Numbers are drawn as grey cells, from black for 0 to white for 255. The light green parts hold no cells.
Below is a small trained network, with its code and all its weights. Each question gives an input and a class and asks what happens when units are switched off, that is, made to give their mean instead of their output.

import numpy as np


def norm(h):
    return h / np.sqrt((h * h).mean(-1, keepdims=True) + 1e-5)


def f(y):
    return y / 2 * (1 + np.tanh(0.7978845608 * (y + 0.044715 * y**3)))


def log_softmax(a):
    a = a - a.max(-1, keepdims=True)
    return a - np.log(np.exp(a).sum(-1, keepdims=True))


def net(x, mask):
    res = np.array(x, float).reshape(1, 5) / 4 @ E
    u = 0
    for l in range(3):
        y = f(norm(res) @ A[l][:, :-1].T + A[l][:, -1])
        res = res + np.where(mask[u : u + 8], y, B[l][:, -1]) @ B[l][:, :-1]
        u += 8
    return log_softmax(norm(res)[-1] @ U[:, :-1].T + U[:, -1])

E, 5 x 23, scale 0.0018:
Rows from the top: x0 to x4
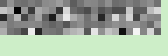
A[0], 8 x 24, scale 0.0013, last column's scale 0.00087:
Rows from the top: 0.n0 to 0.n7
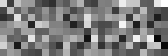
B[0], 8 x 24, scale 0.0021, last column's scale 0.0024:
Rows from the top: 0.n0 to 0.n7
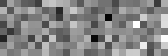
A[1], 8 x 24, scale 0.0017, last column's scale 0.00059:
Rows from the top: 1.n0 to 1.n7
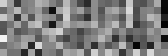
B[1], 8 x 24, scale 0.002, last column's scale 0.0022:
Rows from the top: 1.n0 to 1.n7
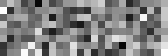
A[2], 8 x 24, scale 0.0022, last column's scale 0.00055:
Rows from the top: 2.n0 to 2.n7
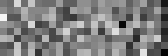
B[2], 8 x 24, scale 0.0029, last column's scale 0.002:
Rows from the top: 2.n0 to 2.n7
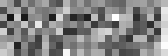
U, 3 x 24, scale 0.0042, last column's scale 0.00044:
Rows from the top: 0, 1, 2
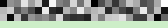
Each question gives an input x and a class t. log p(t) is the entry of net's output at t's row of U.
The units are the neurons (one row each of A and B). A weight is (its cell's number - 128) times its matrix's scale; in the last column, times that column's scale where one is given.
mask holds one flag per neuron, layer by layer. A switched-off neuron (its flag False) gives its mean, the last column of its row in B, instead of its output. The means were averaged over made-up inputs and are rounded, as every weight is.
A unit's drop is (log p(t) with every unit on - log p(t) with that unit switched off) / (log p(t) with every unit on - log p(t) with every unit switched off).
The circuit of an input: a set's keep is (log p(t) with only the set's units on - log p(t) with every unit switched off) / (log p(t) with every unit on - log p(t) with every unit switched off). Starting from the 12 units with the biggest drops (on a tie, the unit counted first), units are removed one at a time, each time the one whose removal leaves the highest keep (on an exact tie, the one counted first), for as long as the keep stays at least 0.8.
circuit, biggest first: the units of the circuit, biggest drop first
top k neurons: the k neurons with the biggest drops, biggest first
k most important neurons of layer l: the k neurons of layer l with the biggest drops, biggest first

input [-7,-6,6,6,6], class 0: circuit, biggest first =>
(2.n3)
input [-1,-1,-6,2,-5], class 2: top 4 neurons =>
(2.n2; 0.n5; 1.n7; 1.n5)
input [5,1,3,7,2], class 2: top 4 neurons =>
(0.n3; 1.n6; 1.n1; 2.n4)
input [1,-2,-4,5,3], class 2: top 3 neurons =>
(2.n2; 1.n6; 0.n3)
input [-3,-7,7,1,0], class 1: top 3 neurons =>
(2.n7; 2.n6; 1.n5)
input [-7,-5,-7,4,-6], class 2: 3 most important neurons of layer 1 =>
(1.n7; 1.n5; 1.n2)
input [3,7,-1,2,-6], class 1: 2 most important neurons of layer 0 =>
(0.n5; 0.n6)
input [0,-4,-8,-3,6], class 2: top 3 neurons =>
(2.n2; 1.n6; 0.n3)
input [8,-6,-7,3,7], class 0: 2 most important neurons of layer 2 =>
(2.n3; 2.n4)
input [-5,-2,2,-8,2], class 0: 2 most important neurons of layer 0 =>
(0.n6; 0.n5)
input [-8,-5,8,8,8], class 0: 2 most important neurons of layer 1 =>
(1.n7; 1.n5)
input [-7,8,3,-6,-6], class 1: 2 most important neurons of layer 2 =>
(2.n5; 2.n3)
